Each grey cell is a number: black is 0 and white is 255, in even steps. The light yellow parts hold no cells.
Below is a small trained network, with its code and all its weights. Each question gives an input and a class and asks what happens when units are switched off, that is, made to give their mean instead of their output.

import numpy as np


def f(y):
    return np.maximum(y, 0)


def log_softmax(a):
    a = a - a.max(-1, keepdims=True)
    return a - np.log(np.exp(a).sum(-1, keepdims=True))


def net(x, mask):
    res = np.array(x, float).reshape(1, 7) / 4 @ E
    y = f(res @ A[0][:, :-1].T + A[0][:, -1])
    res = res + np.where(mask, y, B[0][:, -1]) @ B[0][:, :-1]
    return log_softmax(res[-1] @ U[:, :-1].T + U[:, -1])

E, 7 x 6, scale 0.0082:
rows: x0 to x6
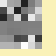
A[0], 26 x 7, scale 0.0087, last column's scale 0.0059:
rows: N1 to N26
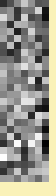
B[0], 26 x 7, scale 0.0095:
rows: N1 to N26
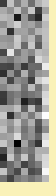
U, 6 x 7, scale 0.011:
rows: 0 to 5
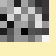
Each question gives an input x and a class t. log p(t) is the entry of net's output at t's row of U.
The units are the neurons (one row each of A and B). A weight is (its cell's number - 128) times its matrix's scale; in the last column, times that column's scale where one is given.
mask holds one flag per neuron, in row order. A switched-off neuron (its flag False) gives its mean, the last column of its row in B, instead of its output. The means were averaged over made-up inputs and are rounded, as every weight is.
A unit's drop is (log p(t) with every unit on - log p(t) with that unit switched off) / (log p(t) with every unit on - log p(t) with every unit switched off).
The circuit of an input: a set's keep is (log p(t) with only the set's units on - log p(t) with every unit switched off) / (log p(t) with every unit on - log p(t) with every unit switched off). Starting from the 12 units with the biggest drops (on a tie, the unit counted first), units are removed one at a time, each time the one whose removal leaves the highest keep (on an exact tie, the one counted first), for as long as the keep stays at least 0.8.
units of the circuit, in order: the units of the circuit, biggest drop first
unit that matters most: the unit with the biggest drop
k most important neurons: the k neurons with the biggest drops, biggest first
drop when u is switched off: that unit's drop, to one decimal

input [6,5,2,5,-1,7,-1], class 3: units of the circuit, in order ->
[N5]
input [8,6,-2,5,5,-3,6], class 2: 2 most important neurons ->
[N23, N22]
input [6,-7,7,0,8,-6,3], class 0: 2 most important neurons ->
[N21, N25]
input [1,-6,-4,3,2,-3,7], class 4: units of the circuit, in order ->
[N15, N10]
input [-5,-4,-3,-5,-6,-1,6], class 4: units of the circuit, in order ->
[N15, N10]
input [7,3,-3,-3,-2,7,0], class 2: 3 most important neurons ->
[N23, N22, N17]
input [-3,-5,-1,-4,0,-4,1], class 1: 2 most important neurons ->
[N12, N4]
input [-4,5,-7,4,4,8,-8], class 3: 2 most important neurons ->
[N5, N9]
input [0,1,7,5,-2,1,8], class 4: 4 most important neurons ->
[N15, N10, N14, N3]
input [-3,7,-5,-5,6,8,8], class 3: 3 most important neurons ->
[N5, N9, N12]
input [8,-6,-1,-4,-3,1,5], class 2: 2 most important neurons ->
[N23, N11]
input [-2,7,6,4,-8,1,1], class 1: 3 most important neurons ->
[N20, N18, N3]
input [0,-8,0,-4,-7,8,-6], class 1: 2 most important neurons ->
[N16, N6]
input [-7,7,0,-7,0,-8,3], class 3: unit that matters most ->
N17
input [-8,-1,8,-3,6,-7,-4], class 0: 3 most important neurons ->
[N21, N25, N23]
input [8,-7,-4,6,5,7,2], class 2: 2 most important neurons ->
[N23, N11]
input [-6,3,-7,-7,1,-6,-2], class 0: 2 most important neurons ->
[N3, N12]
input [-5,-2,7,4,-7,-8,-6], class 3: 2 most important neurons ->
[N17, N3]
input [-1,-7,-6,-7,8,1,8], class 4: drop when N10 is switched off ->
0.3
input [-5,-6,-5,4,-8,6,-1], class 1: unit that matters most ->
N16
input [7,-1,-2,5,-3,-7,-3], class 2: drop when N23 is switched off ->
0.6
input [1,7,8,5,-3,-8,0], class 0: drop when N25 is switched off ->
0.5
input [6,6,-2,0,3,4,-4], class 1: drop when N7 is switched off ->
0.4
